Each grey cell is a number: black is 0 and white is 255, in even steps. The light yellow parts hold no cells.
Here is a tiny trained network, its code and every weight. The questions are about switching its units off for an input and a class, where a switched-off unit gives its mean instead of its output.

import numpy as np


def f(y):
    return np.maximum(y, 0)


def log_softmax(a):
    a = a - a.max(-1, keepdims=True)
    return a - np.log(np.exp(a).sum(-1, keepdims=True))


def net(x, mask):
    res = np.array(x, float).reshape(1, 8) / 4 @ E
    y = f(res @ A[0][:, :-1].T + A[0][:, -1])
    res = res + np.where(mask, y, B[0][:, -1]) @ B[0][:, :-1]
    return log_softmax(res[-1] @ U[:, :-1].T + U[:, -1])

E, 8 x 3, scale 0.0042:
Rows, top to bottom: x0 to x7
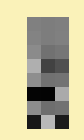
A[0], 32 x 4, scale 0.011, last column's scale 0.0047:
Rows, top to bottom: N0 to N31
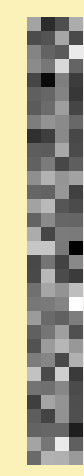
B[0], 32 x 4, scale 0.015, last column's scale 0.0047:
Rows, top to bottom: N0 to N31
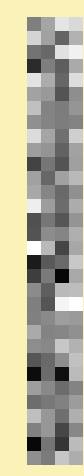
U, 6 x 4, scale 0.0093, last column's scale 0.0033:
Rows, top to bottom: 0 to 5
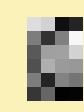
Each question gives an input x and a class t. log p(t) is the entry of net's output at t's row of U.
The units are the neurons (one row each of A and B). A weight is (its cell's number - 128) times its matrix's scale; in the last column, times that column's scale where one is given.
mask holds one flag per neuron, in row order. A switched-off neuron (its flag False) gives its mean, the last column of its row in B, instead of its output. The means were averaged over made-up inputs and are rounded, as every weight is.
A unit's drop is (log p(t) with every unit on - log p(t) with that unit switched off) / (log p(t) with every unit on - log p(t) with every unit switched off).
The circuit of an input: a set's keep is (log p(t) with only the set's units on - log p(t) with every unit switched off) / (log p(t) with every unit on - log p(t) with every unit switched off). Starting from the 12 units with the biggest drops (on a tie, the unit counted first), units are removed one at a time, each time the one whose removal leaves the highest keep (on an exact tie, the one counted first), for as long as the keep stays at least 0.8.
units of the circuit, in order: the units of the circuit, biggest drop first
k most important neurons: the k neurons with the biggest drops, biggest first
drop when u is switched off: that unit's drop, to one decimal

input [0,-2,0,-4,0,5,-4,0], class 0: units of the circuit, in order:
N8, N1, N4
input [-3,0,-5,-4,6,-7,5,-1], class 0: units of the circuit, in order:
N16
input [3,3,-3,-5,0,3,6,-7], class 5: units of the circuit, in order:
N25, N30
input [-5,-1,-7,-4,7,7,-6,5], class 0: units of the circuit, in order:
N8, N4
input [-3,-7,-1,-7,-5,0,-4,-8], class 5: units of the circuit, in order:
N30, N25
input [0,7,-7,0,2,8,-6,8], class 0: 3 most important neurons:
N8, N4, N1
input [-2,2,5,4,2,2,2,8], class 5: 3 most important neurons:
N18, N17, N10
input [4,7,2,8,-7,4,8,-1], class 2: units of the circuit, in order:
N0, N15
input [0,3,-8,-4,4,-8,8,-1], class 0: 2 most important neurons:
N16, N13
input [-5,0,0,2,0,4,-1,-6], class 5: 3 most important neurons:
N25, N30, N3
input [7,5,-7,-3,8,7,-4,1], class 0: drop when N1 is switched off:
0.1
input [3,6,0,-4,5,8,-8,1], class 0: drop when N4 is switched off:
0.1
